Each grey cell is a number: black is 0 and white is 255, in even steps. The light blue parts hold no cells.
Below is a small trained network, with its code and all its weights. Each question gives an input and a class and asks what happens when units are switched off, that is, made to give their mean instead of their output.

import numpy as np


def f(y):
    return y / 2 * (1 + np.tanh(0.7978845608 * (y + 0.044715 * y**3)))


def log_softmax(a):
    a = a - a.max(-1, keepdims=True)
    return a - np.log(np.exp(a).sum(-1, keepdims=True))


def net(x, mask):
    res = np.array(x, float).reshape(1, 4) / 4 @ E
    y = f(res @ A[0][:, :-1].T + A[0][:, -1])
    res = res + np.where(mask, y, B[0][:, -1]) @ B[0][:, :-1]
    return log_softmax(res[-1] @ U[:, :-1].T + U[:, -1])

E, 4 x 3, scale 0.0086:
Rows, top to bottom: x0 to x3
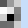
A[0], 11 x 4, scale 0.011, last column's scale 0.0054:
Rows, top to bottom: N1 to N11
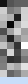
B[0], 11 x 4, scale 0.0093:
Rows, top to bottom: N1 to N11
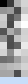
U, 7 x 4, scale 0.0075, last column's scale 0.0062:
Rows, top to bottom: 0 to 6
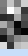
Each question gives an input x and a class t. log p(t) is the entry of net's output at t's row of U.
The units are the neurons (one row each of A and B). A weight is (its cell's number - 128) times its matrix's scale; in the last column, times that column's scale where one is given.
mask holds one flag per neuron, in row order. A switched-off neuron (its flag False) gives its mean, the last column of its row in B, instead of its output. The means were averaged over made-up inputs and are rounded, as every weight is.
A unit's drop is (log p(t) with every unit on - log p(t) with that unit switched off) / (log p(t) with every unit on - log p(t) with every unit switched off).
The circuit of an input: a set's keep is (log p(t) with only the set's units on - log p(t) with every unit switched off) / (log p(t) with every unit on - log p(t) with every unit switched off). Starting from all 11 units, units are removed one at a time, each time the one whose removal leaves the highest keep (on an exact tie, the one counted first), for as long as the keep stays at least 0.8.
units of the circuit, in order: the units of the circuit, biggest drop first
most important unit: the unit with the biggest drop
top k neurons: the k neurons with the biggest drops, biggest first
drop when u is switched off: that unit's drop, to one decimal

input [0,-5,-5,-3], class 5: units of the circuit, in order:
N1, N4
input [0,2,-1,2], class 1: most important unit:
N4
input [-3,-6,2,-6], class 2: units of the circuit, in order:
N1, N8
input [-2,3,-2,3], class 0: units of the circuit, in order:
N4, N6
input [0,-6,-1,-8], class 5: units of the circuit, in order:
N4, N1
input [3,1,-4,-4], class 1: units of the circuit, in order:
N4, N7, N10
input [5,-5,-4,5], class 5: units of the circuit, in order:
N1, N4, N5
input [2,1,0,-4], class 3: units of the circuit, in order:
N4, N6, N1
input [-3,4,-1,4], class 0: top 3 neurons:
N4, N6, N8
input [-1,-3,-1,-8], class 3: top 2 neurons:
N4, N6
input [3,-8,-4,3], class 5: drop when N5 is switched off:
0.1
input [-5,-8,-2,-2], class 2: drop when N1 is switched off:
0.1
